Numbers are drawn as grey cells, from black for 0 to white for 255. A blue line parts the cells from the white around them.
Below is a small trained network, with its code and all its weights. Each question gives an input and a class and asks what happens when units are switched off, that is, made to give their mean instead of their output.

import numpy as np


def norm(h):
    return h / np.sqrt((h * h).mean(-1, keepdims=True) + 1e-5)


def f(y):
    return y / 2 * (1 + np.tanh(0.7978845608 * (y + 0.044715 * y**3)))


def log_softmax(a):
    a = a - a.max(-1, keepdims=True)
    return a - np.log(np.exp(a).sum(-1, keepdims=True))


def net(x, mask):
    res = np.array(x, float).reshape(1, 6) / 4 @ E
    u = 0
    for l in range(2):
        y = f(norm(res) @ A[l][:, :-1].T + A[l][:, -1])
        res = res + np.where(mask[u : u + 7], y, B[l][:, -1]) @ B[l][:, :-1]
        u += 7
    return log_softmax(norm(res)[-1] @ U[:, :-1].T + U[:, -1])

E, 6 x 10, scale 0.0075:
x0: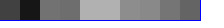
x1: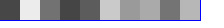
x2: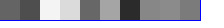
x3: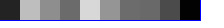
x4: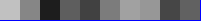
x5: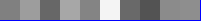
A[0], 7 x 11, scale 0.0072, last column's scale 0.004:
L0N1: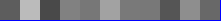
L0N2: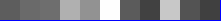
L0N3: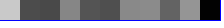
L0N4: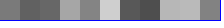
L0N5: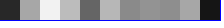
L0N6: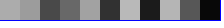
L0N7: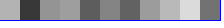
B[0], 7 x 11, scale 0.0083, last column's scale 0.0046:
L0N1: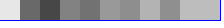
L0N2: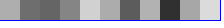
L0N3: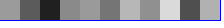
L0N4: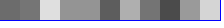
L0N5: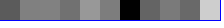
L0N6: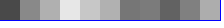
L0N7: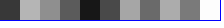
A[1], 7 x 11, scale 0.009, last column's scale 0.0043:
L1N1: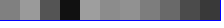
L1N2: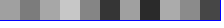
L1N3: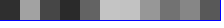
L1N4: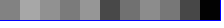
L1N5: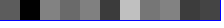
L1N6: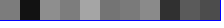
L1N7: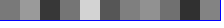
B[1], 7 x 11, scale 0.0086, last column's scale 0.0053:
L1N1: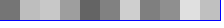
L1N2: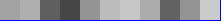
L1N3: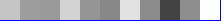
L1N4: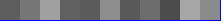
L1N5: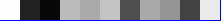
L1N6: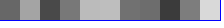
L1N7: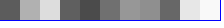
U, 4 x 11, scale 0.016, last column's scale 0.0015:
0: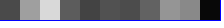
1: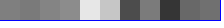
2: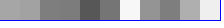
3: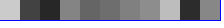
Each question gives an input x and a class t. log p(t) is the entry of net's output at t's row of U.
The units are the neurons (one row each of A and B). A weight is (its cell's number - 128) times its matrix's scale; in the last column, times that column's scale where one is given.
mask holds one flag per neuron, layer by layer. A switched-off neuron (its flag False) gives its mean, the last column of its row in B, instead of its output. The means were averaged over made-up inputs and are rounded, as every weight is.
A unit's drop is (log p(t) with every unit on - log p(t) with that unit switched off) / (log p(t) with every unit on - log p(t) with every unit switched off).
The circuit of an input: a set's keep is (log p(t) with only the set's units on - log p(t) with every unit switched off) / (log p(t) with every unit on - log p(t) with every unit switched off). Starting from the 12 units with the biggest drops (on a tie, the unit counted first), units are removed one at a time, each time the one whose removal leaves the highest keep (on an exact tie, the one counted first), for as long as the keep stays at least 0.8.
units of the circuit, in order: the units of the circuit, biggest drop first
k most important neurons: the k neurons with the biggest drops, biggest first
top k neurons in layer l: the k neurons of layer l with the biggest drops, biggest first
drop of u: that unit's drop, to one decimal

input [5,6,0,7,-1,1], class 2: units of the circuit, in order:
(L1N1 L1N3)
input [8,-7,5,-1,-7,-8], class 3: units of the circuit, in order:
(L1N5)
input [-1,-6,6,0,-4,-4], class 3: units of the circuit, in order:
(L1N5 L0N6)
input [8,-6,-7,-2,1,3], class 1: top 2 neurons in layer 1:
(L1N6 L1N7)
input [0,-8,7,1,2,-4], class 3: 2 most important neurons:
(L1N5 L0N2)
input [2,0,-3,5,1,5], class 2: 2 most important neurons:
(L1N1 L1N7)
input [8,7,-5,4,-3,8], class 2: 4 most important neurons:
(L1N3 L1N1 L0N6 L1N5)
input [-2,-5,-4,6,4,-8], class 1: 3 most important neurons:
(L0N6 L1N5 L1N6)
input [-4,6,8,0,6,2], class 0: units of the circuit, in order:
(L1N5 L0N5)
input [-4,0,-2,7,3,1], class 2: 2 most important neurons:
(L0N1 L0N5)
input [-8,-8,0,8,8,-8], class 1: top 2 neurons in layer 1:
(L1N5 L1N6)
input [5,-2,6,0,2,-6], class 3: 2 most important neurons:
(L1N5 L0N2)
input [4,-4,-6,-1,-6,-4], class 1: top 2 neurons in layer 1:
(L1N6 L1N7)
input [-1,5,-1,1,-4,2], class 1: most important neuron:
(L0N5)
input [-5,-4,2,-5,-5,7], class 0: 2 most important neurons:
(L1N3 L0N7)
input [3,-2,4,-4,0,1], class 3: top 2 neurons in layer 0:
(L0N7 L0N6)
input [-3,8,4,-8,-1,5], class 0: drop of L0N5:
0.3
